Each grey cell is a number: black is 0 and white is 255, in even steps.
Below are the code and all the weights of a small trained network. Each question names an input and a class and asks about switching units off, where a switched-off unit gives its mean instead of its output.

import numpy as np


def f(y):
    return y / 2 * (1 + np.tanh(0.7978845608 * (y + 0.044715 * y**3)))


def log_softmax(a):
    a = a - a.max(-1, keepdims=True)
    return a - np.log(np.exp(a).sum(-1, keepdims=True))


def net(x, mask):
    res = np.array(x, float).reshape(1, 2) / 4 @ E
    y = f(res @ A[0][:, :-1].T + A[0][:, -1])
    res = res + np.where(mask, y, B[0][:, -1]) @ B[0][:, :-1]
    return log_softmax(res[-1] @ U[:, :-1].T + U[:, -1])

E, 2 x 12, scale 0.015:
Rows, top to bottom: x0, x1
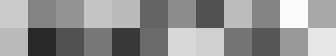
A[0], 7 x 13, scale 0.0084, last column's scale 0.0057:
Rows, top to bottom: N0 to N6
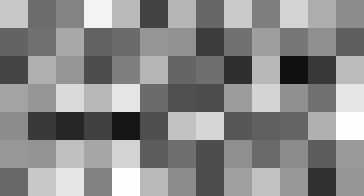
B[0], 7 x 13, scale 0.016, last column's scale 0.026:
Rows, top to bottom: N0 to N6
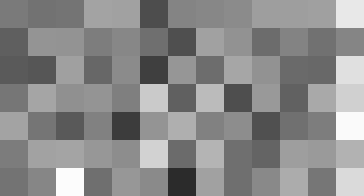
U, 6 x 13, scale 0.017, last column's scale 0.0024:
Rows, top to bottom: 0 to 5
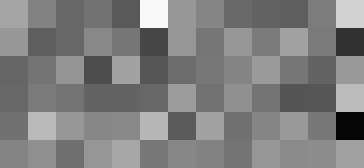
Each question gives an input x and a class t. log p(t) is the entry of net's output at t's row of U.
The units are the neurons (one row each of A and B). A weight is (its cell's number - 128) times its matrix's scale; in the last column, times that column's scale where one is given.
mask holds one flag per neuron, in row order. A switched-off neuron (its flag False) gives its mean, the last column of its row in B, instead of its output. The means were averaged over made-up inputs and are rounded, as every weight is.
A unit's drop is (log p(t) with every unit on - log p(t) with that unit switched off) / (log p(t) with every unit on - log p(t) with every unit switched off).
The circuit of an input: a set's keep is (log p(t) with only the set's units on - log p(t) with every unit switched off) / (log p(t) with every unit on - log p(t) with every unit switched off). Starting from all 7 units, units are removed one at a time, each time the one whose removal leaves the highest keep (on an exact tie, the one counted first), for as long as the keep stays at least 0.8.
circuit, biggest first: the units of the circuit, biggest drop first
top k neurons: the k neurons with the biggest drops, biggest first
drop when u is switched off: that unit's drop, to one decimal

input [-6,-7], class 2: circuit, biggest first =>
N2
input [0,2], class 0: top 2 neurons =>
N2, N0
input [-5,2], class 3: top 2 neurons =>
N3, N5
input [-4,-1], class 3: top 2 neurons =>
N6, N0
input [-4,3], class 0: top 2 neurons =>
N4, N0
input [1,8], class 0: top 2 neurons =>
N4, N2
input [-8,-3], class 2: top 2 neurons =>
N4, N2
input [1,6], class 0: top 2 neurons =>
N2, N4
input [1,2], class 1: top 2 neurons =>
N3, N5
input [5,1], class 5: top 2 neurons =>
N0, N6
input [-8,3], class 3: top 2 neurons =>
N2, N3
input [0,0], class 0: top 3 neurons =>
N2, N0, N6
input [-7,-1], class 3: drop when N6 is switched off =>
0.1
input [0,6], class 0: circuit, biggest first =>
N4
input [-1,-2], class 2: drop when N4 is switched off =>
0.3
